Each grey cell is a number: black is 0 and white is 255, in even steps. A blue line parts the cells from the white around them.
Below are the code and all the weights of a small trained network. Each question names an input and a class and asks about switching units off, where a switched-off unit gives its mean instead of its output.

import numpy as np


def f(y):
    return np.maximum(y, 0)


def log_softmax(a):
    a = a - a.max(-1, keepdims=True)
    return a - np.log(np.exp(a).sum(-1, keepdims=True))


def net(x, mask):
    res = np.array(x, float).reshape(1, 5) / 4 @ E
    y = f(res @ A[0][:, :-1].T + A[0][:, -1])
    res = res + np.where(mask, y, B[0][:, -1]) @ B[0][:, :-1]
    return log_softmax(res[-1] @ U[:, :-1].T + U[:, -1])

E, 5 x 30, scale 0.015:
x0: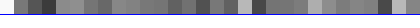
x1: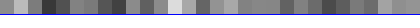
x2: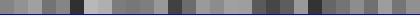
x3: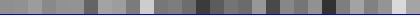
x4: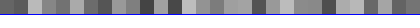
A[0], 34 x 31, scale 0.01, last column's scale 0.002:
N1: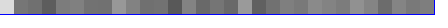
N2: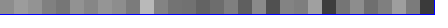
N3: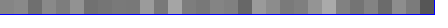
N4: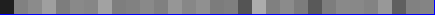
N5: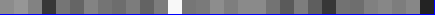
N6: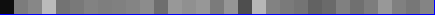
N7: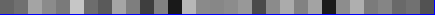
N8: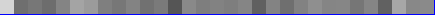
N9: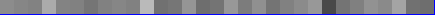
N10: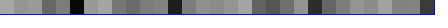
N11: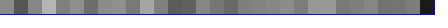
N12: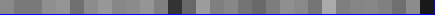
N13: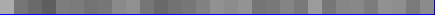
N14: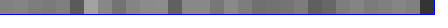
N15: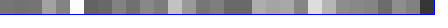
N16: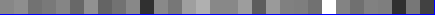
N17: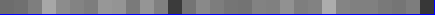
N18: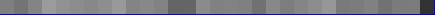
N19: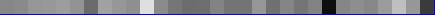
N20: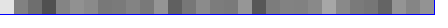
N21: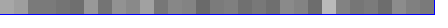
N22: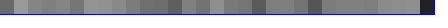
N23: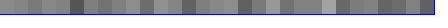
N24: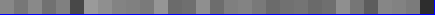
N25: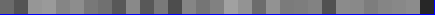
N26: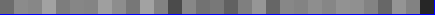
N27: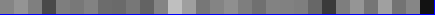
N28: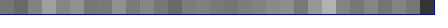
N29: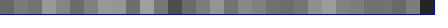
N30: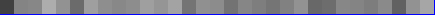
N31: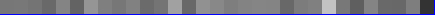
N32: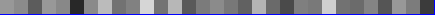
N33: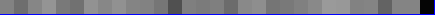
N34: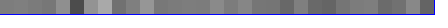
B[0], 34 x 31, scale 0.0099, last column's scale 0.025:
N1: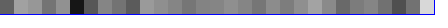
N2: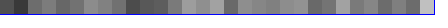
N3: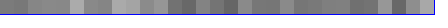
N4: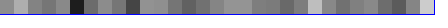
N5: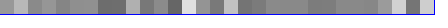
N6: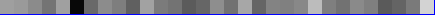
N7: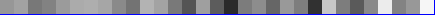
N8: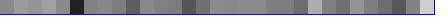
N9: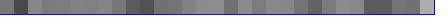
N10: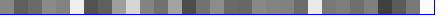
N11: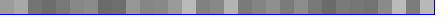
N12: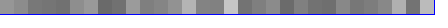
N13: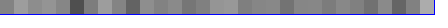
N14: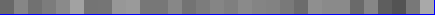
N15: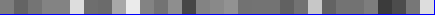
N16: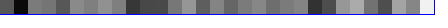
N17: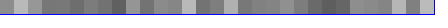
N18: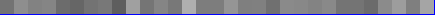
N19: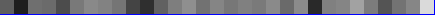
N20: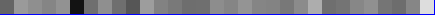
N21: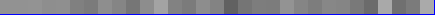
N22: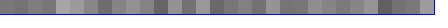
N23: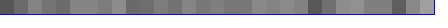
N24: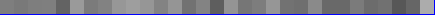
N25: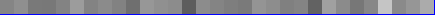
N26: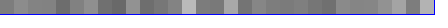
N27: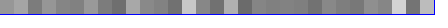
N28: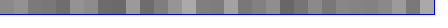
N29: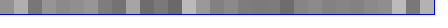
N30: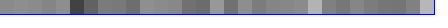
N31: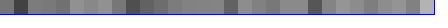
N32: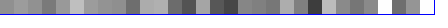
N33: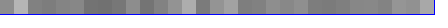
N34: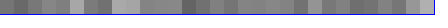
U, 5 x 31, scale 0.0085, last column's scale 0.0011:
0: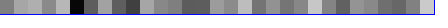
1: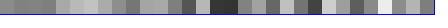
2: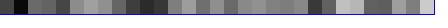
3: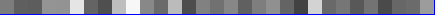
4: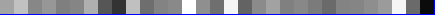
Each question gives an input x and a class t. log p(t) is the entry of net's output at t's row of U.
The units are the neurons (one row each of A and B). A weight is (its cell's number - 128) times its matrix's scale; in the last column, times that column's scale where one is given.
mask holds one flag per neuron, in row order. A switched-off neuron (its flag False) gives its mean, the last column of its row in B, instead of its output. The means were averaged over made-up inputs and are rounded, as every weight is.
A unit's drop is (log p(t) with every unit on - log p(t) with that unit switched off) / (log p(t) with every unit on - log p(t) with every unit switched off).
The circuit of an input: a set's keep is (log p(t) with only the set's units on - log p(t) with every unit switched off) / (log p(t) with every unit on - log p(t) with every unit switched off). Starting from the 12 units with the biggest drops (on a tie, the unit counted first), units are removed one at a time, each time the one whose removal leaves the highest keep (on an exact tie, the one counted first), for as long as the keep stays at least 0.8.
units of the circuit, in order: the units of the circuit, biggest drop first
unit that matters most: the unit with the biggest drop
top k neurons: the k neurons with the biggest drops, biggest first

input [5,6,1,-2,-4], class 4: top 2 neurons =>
[N5 N6]
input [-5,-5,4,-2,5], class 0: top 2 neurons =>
[N32 N4]
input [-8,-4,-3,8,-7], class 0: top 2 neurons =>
[N6 N4]
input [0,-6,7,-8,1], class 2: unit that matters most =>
N16
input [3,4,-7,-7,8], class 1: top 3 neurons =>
[N7 N10 N19]
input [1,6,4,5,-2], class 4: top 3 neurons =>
[N5 N16 N27]
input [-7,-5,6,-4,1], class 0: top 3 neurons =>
[N4 N6 N15]
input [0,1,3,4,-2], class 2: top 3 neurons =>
[N7 N19 N15]
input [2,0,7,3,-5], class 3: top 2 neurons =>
[N10 N7]
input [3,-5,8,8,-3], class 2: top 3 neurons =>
[N19 N2 N15]
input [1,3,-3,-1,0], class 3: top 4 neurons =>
[N15 N17 N11 N12]
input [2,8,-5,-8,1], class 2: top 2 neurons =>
[N16 N31]
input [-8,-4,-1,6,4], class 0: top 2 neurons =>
[N6 N4]
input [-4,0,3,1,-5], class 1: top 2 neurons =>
[N32 N20]
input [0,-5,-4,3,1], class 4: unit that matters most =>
N10
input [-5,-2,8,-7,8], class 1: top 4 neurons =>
[N7 N15 N25 N19]
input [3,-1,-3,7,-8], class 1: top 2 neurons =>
[N32 N16]
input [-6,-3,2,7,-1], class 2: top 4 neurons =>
[N19 N2 N1 N20]
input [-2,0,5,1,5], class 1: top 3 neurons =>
[N7 N15 N25]
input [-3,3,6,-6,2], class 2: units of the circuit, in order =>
[N16]
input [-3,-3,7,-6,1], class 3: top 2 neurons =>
[N10 N19]
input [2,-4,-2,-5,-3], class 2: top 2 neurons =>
[N16 N7]
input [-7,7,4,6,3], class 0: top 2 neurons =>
[N6 N4]
